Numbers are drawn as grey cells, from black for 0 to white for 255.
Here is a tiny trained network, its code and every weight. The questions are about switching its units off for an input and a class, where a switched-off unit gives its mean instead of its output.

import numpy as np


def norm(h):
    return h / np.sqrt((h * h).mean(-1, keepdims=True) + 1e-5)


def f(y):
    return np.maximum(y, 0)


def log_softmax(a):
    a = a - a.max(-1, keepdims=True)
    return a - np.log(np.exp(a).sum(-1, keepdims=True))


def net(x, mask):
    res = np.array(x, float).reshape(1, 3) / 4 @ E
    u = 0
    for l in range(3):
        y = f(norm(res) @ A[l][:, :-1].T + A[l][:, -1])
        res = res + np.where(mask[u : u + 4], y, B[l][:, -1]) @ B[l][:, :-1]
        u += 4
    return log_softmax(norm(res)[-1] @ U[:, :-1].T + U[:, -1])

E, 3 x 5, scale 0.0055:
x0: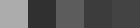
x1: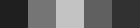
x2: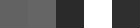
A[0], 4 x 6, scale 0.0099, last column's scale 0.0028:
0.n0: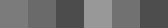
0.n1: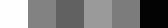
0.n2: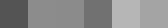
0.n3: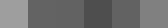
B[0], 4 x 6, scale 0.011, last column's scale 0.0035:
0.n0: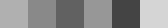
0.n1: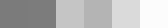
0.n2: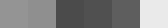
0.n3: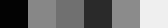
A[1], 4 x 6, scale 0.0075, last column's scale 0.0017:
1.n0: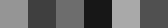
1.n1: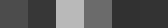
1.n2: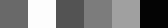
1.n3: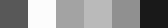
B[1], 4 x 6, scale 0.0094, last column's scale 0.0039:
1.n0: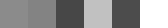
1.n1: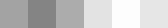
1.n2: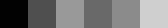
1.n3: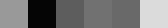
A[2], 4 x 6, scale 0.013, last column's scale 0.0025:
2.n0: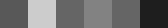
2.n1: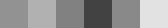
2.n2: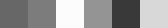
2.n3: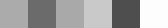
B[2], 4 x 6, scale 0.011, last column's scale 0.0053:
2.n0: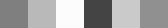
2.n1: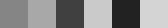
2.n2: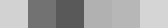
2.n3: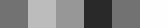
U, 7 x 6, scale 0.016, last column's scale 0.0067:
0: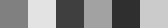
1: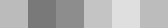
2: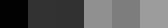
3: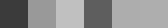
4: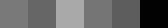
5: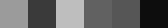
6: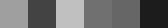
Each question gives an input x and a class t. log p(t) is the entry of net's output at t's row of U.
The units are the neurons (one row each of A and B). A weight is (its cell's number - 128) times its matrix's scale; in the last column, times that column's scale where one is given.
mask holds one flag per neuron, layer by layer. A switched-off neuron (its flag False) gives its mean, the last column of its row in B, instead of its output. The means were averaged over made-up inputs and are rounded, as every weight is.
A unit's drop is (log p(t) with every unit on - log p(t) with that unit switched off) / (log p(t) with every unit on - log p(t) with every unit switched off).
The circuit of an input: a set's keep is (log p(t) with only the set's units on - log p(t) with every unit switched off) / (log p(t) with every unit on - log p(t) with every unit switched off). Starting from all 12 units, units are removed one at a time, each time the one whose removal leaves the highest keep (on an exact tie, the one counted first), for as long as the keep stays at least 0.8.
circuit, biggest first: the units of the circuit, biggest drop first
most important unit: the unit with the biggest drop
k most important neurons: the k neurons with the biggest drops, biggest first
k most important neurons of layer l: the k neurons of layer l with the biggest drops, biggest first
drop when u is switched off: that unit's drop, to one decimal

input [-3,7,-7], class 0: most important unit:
2.n1
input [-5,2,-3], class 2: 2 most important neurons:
1.n2; 1.n3
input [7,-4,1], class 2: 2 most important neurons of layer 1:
1.n1; 1.n0
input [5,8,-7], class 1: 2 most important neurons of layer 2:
2.n2; 2.n3
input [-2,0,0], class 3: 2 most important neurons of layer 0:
0.n2; 0.n1
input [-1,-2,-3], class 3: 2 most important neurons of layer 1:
1.n0; 1.n3
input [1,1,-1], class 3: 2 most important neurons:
1.n3; 2.n0
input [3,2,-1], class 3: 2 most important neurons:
1.n3; 2.n0
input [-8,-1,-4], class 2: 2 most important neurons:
1.n2; 1.n3
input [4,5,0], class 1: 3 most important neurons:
1.n1; 0.n2; 2.n2
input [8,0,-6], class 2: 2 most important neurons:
0.n3; 2.n3
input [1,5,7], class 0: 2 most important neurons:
2.n3; 0.n1
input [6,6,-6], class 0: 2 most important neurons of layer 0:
0.n1; 0.n3
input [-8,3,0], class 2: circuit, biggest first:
1.n3
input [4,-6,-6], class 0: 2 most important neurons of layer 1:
1.n1; 1.n3
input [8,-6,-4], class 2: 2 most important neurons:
0.n3; 1.n1
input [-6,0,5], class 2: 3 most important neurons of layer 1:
1.n3; 1.n2; 1.n0
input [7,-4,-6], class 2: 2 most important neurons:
0.n3; 2.n3
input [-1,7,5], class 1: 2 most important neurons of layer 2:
2.n2; 2.n1
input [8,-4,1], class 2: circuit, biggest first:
0.n3
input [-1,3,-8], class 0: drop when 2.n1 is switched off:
0.2
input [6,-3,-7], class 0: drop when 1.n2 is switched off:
0.1
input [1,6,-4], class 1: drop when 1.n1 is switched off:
0.1
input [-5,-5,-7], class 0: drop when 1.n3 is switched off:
0.0
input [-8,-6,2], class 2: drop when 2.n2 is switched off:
0.2
